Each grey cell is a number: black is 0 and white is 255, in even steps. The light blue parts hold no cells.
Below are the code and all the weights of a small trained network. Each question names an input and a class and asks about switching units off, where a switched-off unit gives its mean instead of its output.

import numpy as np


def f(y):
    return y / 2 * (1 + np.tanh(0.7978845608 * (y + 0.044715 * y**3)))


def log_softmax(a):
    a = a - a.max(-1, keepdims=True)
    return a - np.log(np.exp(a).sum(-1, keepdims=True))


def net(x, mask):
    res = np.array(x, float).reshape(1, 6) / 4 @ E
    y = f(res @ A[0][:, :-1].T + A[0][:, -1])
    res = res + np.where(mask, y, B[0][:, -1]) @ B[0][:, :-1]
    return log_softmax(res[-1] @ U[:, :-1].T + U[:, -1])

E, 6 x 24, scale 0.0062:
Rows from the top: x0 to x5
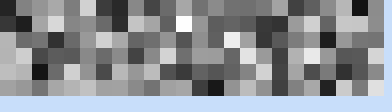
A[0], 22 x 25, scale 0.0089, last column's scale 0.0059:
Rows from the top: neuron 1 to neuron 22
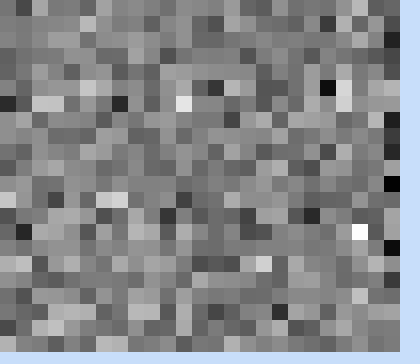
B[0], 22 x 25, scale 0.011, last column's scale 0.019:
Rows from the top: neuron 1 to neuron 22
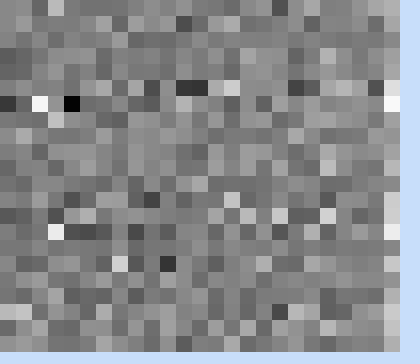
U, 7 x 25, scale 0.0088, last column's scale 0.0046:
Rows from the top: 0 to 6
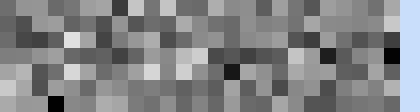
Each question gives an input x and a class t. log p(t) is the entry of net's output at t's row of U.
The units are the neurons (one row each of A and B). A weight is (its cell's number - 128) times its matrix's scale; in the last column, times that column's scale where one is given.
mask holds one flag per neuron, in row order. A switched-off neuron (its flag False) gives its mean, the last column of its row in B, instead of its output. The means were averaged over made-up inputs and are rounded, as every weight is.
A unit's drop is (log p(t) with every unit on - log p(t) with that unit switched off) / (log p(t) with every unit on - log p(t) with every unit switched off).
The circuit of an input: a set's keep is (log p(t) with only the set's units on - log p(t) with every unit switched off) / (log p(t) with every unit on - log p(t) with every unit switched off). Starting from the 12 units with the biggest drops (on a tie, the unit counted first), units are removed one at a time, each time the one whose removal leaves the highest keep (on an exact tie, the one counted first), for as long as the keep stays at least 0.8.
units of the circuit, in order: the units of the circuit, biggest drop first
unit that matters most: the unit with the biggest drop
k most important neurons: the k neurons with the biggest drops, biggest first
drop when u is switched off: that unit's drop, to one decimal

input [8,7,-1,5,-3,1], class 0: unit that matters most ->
neuron 6
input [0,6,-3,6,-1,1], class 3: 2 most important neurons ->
neuron 20; neuron 14
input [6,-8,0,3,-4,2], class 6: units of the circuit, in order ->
neuron 15; neuron 6; neuron 7; neuron 8
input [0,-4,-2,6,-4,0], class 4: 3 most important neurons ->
neuron 7; neuron 6; neuron 15
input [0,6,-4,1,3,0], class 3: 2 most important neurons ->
neuron 20; neuron 6
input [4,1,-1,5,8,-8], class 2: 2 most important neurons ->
neuron 7; neuron 20
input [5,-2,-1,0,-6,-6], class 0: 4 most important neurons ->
neuron 15; neuron 17; neuron 11; neuron 21
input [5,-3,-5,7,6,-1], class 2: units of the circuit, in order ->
neuron 7; neuron 15
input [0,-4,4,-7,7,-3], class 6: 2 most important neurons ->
neuron 13; neuron 22
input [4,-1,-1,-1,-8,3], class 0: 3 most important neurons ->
neuron 6; neuron 17; neuron 21
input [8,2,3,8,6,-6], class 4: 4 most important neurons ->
neuron 7; neuron 6; neuron 15; neuron 13
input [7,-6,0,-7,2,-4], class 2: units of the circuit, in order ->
neuron 7; neuron 14
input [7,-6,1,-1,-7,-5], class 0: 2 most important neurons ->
neuron 15; neuron 17
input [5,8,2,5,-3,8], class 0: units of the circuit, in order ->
neuron 6
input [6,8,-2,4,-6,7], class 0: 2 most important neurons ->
neuron 6; neuron 2
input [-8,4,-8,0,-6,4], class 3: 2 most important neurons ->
neuron 14; neuron 20
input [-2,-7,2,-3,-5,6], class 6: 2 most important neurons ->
neuron 15; neuron 13
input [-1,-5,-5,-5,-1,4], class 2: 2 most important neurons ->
neuron 7; neuron 6
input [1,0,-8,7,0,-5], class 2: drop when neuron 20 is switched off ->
0.3
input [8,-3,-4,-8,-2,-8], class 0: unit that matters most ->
neuron 21
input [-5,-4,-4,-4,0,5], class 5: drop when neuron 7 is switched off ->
0.8
